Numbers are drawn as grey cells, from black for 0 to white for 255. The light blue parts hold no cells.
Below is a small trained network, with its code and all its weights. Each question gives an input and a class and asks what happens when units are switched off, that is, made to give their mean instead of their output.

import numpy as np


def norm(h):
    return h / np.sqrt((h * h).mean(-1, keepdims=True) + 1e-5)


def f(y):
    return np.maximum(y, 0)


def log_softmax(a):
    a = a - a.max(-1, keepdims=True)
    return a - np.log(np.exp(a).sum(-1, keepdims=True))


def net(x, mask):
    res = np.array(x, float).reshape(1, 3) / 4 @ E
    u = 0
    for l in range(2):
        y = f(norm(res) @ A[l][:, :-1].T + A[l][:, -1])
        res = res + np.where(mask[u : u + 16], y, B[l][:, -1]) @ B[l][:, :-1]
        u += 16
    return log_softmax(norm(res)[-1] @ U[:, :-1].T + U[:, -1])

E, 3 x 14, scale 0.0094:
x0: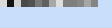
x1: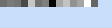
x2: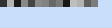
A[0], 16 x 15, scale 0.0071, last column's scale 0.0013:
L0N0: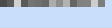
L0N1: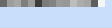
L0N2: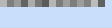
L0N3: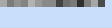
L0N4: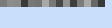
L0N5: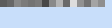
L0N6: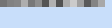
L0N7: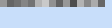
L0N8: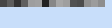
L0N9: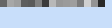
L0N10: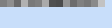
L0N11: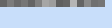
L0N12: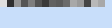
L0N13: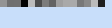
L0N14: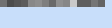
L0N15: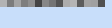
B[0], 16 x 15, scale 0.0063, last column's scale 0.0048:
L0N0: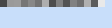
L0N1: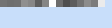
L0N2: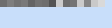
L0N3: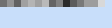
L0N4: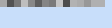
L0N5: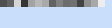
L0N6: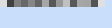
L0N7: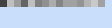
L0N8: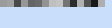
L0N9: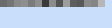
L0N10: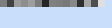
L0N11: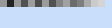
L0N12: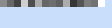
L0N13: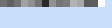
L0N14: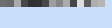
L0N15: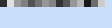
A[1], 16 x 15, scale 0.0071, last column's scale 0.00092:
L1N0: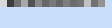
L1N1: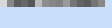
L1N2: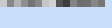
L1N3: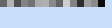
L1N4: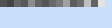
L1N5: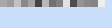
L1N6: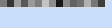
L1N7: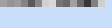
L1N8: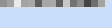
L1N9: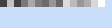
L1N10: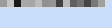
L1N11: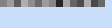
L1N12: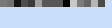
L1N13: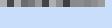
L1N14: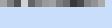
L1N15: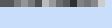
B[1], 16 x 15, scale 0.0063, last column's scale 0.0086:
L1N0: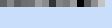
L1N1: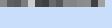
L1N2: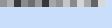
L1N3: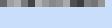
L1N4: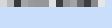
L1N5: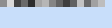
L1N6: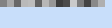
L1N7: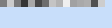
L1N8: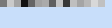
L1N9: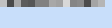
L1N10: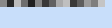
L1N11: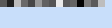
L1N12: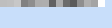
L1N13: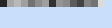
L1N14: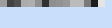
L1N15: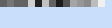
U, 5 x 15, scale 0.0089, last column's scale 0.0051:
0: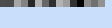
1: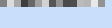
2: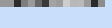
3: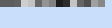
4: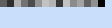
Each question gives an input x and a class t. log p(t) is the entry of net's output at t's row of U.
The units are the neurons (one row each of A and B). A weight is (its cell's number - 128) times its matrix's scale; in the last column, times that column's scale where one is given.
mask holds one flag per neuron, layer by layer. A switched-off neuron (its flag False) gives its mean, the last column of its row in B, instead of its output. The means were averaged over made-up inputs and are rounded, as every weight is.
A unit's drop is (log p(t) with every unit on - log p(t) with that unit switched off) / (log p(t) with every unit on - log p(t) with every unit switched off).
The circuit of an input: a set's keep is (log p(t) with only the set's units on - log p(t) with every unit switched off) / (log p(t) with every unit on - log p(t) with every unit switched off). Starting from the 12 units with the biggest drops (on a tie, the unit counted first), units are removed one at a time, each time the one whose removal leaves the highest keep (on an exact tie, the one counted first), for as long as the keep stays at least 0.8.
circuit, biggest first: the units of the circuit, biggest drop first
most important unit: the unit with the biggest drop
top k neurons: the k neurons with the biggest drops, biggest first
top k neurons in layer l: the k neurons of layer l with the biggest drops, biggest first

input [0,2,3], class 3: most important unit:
L0N2
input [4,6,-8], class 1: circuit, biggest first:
(L1N5, L0N15)
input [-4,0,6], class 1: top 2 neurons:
(L1N12, L0N12)
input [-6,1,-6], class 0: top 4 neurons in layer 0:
(L0N10, L0N11, L0N5, L0N14)
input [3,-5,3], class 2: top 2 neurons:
(L1N7, L1N2)
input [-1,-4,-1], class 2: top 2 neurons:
(L1N2, L1N14)
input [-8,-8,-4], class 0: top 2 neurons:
(L1N10, L1N11)
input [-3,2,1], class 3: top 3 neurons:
(L0N10, L0N12, L1N4)
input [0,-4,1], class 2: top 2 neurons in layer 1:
(L1N2, L1N7)
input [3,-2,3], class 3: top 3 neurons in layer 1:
(L1N6, L1N10, L1N11)
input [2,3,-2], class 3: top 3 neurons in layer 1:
(L1N7, L1N2, L1N14)
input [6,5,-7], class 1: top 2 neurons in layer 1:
(L1N5, L1N11)
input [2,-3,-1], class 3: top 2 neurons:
(L0N0, L1N15)
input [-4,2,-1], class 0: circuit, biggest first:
(L1N11)
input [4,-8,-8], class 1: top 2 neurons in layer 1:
(L1N8, L1N5)
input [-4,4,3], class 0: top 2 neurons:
(L1N11, L0N2)
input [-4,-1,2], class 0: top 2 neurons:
(L1N11, L0N5)
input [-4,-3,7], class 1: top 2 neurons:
(L1N12, L0N12)
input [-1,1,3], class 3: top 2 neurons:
(L0N11, L0N2)
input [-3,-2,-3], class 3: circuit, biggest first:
(L1N6)
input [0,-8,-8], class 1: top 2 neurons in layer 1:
(L1N8, L1N5)
